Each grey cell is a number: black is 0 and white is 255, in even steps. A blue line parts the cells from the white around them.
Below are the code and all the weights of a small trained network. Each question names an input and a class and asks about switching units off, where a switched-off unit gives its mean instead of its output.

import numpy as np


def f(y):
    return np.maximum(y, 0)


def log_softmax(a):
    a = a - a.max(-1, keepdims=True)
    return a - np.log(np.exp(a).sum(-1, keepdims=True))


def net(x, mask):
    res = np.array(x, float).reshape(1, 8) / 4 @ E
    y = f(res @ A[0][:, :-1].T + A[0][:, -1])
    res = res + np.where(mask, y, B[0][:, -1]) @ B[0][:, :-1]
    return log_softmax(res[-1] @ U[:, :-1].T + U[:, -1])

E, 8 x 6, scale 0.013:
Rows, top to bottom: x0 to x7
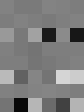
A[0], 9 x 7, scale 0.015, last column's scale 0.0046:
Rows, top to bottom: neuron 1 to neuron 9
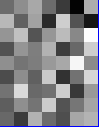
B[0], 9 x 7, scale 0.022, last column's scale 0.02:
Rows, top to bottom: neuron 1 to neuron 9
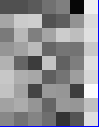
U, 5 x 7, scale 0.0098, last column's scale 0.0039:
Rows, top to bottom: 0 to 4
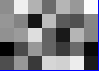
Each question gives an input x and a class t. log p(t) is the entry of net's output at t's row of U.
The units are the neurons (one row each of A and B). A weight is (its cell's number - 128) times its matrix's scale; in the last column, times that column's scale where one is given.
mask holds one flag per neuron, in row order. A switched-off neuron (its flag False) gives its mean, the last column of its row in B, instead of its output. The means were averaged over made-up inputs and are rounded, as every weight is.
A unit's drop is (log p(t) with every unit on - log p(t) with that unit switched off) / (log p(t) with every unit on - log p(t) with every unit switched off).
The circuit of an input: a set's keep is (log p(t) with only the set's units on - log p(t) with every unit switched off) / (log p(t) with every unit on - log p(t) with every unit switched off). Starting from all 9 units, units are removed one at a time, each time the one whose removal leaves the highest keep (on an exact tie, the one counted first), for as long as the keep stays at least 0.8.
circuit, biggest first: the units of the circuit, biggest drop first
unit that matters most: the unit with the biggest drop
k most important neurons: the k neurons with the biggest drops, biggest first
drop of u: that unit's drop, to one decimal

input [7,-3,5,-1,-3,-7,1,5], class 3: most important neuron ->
(neuron 1)
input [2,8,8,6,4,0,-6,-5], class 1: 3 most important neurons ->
(neuron 1; neuron 7; neuron 6)
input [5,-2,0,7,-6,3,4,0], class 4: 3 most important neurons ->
(neuron 1; neuron 7; neuron 9)
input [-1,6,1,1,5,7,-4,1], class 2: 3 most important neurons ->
(neuron 7; neuron 1; neuron 2)
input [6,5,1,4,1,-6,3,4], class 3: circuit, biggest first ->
(neuron 1; neuron 7)
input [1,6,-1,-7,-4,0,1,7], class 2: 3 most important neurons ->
(neuron 7; neuron 1; neuron 9)
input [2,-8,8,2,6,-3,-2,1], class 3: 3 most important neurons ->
(neuron 1; neuron 5; neuron 2)
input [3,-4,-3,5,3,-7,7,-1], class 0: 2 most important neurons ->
(neuron 9; neuron 8)
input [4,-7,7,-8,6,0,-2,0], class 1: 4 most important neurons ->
(neuron 1; neuron 3; neuron 6; neuron 4)
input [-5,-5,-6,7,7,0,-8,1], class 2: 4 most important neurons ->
(neuron 7; neuron 1; neuron 6; neuron 3)
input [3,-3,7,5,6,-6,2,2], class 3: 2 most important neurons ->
(neuron 1; neuron 5)
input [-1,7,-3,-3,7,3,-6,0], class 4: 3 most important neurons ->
(neuron 1; neuron 7; neuron 9)
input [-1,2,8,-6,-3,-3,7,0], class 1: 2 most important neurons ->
(neuron 1; neuron 7)
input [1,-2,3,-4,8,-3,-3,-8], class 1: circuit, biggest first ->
(neuron 7)
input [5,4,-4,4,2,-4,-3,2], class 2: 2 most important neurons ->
(neuron 3; neuron 7)
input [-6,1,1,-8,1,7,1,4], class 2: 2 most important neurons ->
(neuron 7; neuron 1)
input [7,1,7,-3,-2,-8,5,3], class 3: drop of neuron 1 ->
0.7
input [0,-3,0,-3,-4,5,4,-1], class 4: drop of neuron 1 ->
0.2
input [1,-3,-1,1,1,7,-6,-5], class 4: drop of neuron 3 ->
0.4
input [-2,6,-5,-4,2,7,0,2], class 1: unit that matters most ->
neuron 5
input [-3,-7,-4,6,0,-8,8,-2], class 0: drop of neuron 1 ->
0.0
